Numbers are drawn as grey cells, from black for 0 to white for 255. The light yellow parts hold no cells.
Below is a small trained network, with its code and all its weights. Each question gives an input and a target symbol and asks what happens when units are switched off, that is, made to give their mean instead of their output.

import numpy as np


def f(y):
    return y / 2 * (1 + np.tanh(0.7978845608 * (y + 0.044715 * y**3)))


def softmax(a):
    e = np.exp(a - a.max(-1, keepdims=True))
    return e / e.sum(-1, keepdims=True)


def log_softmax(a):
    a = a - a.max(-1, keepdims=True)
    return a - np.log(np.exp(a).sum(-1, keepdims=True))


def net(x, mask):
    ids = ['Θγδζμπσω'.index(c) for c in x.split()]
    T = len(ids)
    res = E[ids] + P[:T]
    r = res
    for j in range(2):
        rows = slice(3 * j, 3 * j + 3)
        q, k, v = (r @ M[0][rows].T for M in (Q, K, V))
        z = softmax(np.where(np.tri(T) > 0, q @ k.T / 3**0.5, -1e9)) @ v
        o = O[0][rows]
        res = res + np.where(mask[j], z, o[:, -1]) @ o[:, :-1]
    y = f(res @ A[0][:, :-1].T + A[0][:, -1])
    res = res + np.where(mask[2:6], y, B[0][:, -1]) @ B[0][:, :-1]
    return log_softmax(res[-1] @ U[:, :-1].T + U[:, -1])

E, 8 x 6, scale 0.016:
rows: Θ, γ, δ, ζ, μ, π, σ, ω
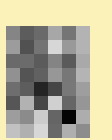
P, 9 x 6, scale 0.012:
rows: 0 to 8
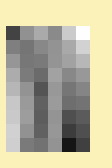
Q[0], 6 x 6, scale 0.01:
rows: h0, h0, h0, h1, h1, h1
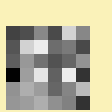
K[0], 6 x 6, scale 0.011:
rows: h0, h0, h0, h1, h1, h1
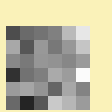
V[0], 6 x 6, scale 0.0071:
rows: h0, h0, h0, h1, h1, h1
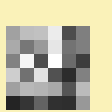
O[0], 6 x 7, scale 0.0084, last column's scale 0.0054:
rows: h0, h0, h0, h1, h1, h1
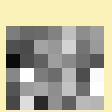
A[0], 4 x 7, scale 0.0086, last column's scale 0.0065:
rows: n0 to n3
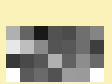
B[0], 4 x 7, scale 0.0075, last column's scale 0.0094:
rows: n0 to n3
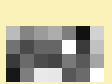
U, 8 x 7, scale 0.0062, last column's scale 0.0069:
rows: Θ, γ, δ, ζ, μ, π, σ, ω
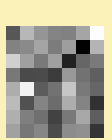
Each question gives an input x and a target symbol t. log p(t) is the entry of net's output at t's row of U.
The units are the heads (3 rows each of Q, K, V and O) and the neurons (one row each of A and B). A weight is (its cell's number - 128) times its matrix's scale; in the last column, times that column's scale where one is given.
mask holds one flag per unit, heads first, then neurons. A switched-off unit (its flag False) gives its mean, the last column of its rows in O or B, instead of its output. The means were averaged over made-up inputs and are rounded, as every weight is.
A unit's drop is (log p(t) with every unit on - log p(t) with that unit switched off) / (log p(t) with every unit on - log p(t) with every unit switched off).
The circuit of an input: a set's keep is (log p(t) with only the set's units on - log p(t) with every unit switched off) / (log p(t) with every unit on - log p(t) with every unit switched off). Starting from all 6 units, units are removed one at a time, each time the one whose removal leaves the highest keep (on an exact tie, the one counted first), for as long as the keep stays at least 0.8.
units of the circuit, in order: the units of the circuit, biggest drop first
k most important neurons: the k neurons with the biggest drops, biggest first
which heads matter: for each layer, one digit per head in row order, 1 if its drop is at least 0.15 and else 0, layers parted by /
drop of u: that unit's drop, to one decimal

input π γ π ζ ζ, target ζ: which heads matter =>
11
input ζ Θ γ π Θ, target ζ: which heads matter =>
11
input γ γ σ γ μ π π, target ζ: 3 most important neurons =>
n2, n3, n0
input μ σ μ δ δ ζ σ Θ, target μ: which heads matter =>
01
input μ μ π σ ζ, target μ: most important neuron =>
n3
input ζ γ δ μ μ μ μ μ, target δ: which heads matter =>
01
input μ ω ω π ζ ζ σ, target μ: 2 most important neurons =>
n3, n0
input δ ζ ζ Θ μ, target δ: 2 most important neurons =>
n0, n1
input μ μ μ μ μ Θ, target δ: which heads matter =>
11
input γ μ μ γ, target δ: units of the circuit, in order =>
h1, h0
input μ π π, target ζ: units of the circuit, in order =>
h1, h0, n2
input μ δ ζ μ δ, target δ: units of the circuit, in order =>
h1, n1, n0
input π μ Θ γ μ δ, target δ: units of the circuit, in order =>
h1, n1
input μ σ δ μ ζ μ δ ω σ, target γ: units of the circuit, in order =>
h1
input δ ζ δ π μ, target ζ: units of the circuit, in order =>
h0, n2, h1
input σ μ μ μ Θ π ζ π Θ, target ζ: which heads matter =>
10
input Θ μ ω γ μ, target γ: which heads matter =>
11
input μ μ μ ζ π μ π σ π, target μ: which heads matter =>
01
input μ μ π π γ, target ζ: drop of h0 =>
1.0
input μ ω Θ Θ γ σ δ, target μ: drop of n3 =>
0.4
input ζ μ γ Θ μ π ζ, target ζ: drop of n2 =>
0.2
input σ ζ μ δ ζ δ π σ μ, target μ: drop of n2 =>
0.0
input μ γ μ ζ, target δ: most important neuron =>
n0
